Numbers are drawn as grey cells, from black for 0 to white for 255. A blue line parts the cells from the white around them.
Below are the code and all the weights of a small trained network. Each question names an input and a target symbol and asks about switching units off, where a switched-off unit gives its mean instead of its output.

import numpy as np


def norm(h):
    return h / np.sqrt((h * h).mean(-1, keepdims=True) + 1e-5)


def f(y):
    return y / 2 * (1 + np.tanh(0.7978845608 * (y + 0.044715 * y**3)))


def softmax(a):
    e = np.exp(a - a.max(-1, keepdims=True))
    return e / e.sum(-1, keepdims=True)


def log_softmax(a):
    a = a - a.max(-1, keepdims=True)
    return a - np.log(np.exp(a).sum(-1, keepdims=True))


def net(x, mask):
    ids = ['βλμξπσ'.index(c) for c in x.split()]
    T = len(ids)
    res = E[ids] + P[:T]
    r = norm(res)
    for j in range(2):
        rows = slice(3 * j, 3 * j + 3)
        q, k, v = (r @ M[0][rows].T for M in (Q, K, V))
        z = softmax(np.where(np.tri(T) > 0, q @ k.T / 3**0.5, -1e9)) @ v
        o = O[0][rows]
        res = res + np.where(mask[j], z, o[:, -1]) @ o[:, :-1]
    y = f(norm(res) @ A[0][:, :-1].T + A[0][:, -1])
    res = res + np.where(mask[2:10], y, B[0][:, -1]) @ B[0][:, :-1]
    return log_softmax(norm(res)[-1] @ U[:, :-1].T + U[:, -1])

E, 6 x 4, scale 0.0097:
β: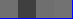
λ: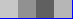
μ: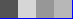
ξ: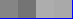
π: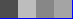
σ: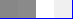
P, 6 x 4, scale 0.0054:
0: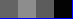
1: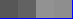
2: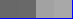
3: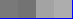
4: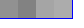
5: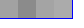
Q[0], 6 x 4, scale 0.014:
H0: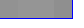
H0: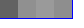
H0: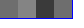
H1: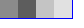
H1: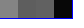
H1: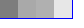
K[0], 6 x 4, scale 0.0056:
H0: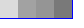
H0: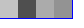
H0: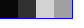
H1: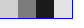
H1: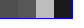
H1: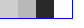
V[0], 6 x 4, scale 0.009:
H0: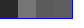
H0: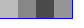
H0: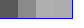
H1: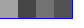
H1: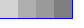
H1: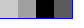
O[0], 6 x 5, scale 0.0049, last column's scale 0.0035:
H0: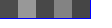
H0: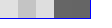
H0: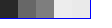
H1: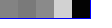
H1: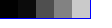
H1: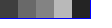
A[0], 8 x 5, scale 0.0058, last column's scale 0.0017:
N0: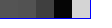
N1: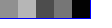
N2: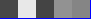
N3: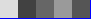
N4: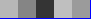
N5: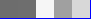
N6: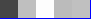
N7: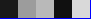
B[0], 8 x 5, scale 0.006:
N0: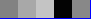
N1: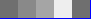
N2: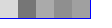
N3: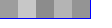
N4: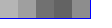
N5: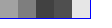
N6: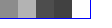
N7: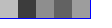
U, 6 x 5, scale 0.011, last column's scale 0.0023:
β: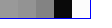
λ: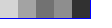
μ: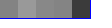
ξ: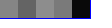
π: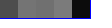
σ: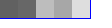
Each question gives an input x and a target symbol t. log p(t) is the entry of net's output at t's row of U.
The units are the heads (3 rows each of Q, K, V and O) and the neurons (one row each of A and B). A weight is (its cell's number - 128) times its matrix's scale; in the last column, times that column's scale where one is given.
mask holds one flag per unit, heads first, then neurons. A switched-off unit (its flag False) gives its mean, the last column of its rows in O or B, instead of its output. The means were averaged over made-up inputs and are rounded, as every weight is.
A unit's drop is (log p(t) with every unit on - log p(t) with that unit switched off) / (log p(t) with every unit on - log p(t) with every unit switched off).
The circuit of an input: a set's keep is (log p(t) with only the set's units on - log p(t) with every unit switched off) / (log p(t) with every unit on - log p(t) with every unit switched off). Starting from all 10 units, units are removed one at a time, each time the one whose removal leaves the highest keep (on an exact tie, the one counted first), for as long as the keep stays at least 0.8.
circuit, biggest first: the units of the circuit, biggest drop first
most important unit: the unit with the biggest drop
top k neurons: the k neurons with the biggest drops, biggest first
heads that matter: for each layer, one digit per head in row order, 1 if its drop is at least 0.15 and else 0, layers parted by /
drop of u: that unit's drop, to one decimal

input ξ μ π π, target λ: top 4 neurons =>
[N2 N1 N5 N7]
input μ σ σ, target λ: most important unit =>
H1
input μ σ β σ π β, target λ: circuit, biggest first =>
[H1 N3 N6]
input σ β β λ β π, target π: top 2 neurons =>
[N6 N3]
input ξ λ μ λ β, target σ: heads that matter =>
01
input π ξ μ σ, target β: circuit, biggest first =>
[H1 N6]
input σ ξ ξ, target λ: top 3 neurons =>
[N0 N3 N7]
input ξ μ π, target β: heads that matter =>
01
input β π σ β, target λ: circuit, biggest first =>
[H1 N3]
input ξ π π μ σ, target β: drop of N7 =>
-0.1
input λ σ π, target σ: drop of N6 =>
-0.1
